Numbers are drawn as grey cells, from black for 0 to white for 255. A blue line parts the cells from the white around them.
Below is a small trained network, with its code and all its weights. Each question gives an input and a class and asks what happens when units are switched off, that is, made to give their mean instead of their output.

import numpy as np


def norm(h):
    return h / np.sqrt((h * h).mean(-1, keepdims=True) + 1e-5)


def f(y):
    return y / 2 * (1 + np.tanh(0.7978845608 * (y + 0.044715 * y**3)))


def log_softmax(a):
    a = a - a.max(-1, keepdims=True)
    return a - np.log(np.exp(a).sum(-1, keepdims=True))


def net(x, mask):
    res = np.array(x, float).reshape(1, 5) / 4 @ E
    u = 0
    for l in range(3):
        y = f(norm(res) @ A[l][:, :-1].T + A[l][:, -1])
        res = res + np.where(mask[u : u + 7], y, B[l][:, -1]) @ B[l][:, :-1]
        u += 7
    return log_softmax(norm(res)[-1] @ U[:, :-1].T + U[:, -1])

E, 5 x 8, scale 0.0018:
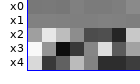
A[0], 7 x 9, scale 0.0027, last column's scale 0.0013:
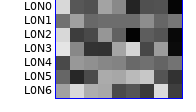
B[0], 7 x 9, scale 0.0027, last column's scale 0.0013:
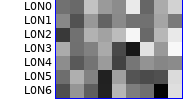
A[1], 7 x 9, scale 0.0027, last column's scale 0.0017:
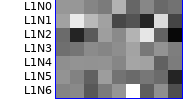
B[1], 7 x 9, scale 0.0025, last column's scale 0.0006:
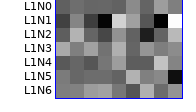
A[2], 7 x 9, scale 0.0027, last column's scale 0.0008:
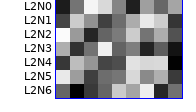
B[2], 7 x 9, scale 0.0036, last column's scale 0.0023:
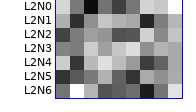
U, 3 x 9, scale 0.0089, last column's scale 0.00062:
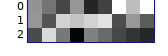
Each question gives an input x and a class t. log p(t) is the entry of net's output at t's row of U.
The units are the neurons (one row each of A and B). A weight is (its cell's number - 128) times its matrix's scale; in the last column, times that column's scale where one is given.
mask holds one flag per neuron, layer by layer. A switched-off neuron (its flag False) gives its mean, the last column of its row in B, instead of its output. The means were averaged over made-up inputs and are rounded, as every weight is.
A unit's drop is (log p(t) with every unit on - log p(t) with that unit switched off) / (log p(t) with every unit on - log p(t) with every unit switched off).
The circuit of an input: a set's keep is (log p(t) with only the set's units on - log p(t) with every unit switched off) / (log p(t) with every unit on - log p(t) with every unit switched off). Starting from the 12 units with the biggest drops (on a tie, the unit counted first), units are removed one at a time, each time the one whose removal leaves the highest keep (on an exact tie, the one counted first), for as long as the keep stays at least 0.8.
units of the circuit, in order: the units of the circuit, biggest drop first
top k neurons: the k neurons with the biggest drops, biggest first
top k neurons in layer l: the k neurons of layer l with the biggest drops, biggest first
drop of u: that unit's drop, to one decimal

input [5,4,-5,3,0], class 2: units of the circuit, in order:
[L2N6]
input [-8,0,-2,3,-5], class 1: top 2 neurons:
[L2N4; L2N1]
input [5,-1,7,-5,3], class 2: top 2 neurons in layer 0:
[L0N3; L0N6]
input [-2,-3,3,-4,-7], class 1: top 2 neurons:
[L2N4; L2N1]
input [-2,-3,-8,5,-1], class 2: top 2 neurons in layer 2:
[L2N6; L2N0]
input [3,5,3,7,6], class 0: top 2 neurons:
[L2N2; L0N3]
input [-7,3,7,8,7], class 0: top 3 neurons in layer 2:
[L2N2; L2N6; L2N5]
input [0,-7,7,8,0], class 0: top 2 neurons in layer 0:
[L0N3; L0N5]
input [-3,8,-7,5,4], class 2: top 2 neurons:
[L2N6; L2N0]
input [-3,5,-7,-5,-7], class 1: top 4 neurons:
[L2N4; L2N1; L0N6; L1N1]
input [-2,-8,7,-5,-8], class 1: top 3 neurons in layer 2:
[L2N4; L2N1; L2N6]
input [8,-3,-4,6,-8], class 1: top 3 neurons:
[L2N4; L2N1; L2N0]
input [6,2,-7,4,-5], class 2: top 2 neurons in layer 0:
[L0N2; L0N0]
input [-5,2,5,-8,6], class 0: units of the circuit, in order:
[L2N0]
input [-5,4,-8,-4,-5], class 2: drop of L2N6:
0.2
